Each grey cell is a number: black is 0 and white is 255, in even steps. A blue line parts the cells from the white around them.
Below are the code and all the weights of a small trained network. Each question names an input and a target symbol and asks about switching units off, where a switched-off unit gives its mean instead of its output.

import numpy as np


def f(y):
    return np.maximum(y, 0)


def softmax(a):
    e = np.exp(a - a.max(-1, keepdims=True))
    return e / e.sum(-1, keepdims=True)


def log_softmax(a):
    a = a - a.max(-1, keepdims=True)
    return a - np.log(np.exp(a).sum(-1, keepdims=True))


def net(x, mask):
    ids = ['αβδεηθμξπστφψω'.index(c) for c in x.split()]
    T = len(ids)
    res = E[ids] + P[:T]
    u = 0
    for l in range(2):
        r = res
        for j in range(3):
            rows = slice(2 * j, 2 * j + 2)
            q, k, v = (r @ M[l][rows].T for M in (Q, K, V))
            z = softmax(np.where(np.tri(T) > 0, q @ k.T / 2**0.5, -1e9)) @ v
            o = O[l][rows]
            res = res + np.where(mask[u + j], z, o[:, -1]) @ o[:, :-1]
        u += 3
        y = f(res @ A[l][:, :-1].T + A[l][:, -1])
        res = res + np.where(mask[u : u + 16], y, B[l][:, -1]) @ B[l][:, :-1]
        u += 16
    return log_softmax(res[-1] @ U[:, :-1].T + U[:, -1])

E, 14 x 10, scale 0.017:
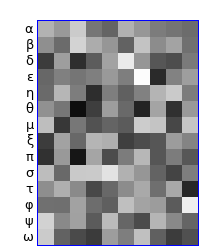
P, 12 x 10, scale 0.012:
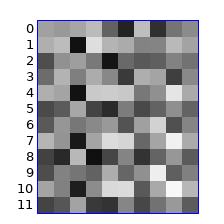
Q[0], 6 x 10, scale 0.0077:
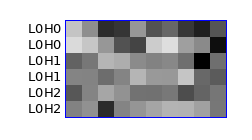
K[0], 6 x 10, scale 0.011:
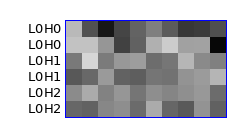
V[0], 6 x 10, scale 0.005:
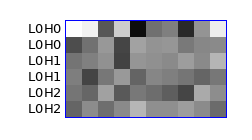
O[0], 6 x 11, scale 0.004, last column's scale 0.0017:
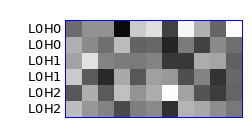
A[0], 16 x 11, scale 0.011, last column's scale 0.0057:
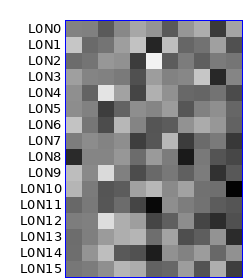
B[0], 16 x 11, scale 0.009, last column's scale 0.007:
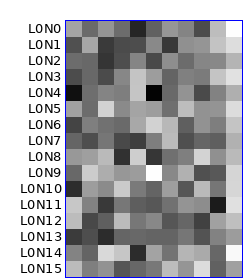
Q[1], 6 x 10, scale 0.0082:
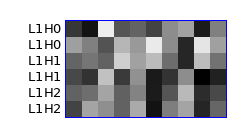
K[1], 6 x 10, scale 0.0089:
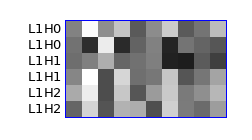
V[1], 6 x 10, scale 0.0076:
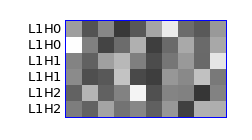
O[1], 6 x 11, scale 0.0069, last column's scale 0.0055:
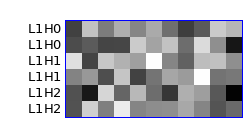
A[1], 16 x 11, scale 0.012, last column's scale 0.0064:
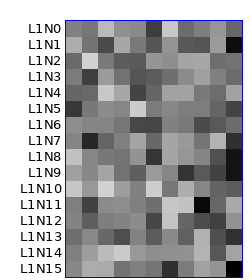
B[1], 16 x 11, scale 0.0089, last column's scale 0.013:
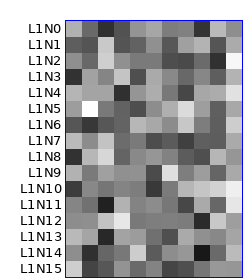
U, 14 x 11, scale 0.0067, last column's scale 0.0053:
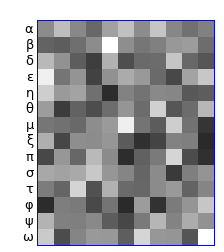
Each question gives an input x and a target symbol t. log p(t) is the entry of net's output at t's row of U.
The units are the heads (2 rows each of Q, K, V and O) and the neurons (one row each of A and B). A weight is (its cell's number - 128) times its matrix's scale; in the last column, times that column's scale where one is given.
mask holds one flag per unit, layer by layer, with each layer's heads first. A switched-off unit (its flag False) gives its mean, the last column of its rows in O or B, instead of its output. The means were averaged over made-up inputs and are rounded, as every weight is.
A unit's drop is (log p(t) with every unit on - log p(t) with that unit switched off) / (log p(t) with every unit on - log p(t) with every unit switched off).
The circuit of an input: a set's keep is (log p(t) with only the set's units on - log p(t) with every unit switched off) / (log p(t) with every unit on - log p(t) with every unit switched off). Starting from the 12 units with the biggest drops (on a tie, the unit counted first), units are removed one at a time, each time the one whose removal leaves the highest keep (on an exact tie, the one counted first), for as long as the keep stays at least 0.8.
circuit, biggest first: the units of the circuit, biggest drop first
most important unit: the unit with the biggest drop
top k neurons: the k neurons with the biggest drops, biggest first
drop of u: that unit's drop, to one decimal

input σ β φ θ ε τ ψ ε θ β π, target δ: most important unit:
L0N9
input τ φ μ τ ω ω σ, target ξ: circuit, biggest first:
(L0N12 L1N7 L1N11)
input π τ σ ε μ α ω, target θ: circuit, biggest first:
(L0N1 L0H0 L1N6 L0N11)
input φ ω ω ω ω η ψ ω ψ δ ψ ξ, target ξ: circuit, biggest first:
(L1N15 L0N8)
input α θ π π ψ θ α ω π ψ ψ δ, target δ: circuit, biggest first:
(L0N8 L0N2 L1N13)
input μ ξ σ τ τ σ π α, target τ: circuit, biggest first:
(L1H2 L0N4 L0N14 L1N11)
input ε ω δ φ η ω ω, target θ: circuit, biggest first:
(L0H0 L0N11 L1N6)
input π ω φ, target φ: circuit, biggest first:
(L0N2 L0N4)
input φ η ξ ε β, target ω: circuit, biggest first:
(L1H0 L1N14)
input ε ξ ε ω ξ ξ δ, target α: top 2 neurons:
(L1N5 L0N14)
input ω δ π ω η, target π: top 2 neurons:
(L0N8 L0N11)
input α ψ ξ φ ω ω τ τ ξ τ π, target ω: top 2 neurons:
(L0N8 L1N14)
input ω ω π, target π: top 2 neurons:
(L1N13 L0N8)
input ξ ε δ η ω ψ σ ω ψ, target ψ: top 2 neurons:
(L1N10 L0N9)
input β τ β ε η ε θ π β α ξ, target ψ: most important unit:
L1H0
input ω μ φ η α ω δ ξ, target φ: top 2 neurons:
(L0N0 L0N6)
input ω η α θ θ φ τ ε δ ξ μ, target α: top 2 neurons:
(L1N5 L0N8)
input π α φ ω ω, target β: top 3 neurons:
(L0N4 L0N5 L0N10)
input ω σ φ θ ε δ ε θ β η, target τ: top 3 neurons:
(L1N4 L0N14 L1N2)
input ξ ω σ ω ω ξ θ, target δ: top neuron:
(L0N0)
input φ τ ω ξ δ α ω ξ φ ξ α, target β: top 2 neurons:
(L0N4 L0N11)
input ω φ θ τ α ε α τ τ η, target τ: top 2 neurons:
(L1N4 L1N2)
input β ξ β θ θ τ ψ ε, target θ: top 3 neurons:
(L0N9 L1N6 L0N14)
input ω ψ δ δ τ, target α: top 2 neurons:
(L1N5 L0N8)
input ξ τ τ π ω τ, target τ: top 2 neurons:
(L0N9 L0N14)
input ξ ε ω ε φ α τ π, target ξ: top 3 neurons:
(L0N9 L0N4 L0N0)
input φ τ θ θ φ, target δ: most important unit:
L1H0
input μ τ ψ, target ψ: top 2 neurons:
(L1N10 L0N0)
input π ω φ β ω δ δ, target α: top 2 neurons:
(L0N14 L1N5)
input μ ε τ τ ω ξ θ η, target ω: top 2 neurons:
(L0N8 L0N9)
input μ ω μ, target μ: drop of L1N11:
0.2
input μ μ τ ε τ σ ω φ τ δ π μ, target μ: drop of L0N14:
0.1
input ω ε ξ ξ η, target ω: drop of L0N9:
0.1
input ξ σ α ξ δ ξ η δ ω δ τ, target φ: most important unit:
L0H0
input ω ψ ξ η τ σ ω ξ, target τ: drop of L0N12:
0.2
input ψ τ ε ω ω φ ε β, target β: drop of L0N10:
0.0
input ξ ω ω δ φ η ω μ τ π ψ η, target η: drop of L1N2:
0.2
